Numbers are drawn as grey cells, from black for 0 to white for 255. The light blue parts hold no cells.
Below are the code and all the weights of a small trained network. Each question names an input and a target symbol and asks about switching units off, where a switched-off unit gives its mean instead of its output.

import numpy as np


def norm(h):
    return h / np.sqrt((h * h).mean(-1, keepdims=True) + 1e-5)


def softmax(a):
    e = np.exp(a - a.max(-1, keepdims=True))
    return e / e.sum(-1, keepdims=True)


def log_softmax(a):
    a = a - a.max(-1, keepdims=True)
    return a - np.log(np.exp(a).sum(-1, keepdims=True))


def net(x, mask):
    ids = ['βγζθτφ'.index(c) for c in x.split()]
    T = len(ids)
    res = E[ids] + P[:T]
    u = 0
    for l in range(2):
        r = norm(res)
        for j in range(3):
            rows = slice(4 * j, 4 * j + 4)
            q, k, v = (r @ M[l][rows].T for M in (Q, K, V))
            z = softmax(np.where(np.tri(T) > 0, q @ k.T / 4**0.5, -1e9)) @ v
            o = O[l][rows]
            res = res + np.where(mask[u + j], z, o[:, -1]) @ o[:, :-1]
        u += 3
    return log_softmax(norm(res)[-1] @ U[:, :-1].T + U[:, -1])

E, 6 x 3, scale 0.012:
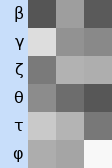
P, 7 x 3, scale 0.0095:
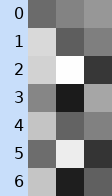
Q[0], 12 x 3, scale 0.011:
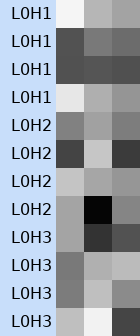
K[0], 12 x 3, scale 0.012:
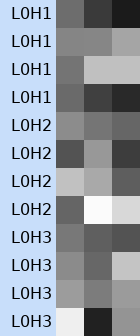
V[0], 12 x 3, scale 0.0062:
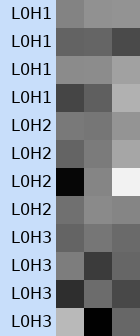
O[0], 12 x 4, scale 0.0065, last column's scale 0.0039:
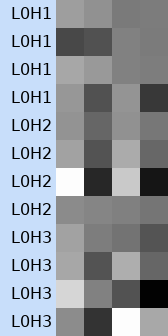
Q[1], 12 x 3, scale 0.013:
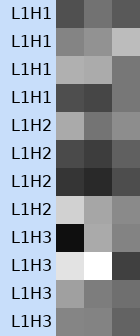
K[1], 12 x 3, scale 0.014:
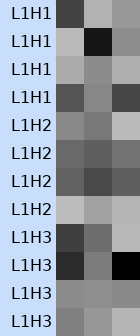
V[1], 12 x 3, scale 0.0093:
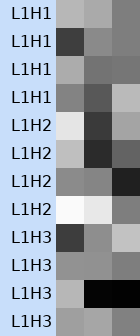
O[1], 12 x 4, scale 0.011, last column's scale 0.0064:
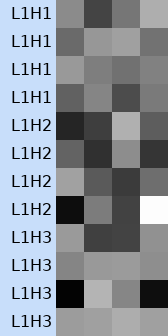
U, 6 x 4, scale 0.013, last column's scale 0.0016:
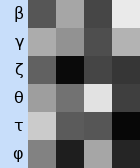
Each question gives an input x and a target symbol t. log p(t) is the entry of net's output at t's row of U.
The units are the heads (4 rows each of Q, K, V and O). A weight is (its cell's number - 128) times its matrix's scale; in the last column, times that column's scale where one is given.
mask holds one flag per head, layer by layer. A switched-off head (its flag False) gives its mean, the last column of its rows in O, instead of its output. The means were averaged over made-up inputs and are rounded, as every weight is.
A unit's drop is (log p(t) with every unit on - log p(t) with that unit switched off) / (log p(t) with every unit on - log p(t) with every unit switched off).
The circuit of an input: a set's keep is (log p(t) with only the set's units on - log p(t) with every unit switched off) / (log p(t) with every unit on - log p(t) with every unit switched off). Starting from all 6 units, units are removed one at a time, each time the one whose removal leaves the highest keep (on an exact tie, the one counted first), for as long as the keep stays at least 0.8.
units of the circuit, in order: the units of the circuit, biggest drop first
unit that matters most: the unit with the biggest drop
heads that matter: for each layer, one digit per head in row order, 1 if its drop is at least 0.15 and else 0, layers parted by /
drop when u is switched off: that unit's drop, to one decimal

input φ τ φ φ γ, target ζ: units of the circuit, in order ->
(L1H2)
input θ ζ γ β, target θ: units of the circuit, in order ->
(L1H2; L0H3)
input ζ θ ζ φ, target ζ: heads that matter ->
011 / 110
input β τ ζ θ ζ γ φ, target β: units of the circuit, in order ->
(L0H3; L1H3)
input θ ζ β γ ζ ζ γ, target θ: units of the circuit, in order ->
(L1H2; L0H1; L1H3)
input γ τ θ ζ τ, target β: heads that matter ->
000 / 000
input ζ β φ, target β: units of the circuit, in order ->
(L0H2; L1H3)
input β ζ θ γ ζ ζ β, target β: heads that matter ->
011 / 001
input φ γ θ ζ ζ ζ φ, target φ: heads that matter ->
010 / 010
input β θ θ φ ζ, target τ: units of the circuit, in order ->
(L1H3; L0H3)
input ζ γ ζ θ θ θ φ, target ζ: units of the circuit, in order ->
(L1H2; L0H3)
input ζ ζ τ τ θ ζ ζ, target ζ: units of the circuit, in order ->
(L0H2; L1H2; L0H3)
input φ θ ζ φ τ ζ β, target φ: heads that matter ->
000 / 010
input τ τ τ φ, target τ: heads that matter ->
000 / 001
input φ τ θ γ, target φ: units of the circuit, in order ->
(L1H2)
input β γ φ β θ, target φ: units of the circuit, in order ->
(L1H2; L0H1; L0H3)
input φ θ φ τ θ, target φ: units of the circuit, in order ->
(L1H2; L0H3)
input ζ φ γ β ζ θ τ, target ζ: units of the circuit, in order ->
(L1H2; L0H2; L0H3)
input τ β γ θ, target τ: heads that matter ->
110 / 010
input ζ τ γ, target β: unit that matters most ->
L0H2
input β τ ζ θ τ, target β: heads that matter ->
010 / 001
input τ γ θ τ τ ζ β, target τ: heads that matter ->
000 / 010
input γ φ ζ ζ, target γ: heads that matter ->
001 / 010
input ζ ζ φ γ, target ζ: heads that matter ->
111 / 010
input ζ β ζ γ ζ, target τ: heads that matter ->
001 / 001
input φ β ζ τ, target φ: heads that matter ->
010 / 010
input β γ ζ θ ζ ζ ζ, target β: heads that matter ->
001 / 001
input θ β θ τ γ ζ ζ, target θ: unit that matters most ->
L0H1
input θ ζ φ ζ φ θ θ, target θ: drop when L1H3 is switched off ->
0.3
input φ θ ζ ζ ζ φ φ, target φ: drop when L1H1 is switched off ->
0.2
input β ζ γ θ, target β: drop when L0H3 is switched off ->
1.5
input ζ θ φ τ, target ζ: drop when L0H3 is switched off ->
0.2
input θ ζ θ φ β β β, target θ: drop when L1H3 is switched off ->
0.2
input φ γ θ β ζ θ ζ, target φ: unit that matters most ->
L1H2
